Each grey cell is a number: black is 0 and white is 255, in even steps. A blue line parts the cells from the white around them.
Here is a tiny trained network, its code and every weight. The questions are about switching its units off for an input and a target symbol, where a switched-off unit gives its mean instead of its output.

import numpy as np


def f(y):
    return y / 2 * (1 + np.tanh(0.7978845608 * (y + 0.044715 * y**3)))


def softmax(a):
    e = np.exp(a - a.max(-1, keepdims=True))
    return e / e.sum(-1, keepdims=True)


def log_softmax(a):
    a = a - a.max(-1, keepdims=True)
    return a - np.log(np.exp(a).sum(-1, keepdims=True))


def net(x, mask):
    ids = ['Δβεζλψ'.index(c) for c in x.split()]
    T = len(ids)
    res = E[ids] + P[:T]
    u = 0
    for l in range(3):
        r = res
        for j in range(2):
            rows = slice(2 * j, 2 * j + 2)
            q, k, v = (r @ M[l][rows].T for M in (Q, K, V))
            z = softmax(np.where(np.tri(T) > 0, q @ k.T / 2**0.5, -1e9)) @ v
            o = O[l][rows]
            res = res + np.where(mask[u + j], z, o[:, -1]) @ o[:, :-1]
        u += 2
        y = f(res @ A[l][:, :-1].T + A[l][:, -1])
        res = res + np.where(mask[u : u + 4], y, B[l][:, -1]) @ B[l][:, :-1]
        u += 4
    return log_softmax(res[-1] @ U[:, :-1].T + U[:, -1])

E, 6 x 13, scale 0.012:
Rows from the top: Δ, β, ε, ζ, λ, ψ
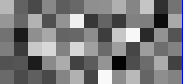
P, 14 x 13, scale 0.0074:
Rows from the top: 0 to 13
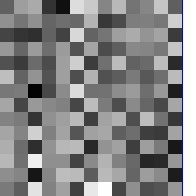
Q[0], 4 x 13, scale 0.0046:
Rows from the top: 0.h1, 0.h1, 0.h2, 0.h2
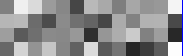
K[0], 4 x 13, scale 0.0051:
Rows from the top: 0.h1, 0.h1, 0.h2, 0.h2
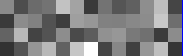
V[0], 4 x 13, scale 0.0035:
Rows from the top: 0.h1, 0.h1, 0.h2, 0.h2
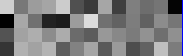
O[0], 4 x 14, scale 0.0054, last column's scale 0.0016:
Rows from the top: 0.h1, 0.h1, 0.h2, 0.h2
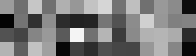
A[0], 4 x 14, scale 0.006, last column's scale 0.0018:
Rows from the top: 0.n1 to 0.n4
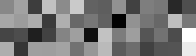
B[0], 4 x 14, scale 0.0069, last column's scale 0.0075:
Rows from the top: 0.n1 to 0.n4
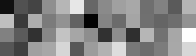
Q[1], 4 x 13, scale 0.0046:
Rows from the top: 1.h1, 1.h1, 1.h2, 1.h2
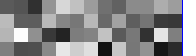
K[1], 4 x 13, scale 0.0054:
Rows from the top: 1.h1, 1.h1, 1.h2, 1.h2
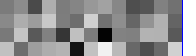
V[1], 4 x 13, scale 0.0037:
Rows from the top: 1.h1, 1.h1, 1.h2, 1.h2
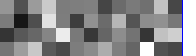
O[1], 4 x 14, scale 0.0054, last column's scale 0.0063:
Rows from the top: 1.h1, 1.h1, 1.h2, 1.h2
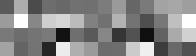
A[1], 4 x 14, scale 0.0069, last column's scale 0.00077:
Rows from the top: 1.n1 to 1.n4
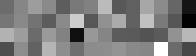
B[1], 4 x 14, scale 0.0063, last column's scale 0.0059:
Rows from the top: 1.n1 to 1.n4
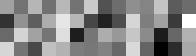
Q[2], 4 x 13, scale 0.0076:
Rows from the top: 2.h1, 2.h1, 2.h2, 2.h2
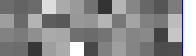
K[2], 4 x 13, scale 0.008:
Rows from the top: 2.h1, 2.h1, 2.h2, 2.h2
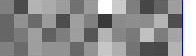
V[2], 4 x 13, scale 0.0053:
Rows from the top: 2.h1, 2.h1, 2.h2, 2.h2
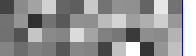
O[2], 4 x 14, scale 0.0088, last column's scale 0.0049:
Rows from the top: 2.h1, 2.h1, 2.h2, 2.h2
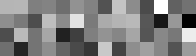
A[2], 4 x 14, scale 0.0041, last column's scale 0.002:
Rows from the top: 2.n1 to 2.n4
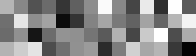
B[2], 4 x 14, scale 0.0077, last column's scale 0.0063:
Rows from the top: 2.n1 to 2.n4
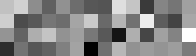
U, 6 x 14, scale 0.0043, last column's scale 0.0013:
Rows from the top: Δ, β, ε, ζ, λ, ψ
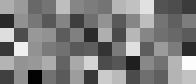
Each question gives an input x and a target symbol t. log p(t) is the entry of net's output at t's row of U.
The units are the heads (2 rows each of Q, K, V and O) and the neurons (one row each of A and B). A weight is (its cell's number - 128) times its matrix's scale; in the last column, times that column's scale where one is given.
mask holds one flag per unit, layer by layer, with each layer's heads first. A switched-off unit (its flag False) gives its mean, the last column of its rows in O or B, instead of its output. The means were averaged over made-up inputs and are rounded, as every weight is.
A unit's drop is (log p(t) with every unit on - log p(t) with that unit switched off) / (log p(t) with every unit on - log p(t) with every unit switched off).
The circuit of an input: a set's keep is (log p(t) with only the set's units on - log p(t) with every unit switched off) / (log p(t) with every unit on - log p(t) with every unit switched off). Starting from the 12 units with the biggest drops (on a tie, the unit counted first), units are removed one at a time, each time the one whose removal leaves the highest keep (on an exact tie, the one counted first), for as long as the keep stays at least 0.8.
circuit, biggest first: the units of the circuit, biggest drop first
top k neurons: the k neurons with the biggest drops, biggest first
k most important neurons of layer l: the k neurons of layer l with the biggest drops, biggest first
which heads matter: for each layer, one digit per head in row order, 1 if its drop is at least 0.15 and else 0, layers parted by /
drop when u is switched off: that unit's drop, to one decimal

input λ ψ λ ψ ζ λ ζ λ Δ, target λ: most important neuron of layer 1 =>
[1.n3]
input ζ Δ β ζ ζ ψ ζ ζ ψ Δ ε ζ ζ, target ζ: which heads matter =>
00 / 00 / 11
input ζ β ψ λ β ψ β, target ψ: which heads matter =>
00 / 01 / 10
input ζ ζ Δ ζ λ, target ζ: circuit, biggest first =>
[2.n3 2.h2 2.h1 2.n2]
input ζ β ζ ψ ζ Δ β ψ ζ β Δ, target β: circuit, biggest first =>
[2.h1 0.n2 0.n3]
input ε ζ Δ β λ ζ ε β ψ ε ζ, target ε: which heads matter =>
00 / 00 / 11
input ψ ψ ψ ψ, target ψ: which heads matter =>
00 / 00 / 10
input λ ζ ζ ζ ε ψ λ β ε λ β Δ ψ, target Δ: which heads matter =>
00 / 01 / 01
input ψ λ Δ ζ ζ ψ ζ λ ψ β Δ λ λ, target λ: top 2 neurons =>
[1.n3 0.n4]
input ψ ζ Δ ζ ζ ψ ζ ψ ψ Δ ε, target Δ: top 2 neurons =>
[0.n3 0.n1]
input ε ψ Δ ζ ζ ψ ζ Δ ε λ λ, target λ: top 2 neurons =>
[0.n4 1.n3]
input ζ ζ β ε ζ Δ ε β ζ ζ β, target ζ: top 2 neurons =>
[1.n2 0.n4]
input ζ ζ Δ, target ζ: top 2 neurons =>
[1.n2 2.n3]
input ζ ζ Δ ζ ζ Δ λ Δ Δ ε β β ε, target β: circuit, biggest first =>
[2.h1 0.n2]
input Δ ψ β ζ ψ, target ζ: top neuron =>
[1.n2]
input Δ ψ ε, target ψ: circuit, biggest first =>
[2.h1 1.n2 2.n3]
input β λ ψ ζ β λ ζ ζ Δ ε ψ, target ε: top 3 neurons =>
[2.n3 1.n3 0.n4]
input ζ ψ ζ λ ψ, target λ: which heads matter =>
00 / 00 / 01
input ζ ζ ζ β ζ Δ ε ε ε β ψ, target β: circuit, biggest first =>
[2.h1 0.n2]
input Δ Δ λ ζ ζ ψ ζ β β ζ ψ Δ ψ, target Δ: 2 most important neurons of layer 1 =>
[1.n2 1.n3]
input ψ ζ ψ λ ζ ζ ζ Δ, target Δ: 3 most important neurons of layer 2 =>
[2.n2 2.n1 2.n3]
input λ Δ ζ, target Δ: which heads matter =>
00 / 01 / 11
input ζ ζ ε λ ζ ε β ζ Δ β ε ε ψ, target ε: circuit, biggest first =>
[2.h2 2.n3 0.n4 2.h1]
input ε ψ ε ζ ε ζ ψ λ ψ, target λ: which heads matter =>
00 / 01 / 01
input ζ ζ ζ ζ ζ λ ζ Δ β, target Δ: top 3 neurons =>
[0.n3 1.n2 0.n1]
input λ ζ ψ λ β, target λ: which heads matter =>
00 / 01 / 01
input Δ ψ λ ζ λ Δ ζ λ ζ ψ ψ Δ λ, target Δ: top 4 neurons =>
[0.n3 1.n4 0.n1 1.n2]
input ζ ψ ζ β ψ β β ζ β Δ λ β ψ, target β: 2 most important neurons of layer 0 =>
[0.n2 0.n4]
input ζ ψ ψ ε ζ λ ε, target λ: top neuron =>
[1.n3]
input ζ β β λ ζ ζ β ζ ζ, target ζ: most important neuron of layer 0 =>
[0.n1]
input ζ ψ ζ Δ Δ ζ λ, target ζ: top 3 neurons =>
[0.n4 2.n3 1.n2]
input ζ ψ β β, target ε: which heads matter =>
00 / 00 / 00
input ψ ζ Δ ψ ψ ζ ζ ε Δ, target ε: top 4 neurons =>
[2.n3 0.n4 1.n3 0.n1]
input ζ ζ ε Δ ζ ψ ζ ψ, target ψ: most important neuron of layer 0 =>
[0.n3]
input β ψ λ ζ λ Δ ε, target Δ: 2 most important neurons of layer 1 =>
[1.n3 1.n4]
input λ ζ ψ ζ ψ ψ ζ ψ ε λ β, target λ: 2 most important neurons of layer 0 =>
[0.n4 0.n3]
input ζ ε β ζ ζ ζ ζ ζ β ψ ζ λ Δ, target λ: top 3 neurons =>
[1.n3 0.n4 2.n3]
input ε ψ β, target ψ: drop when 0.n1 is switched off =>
-0.1
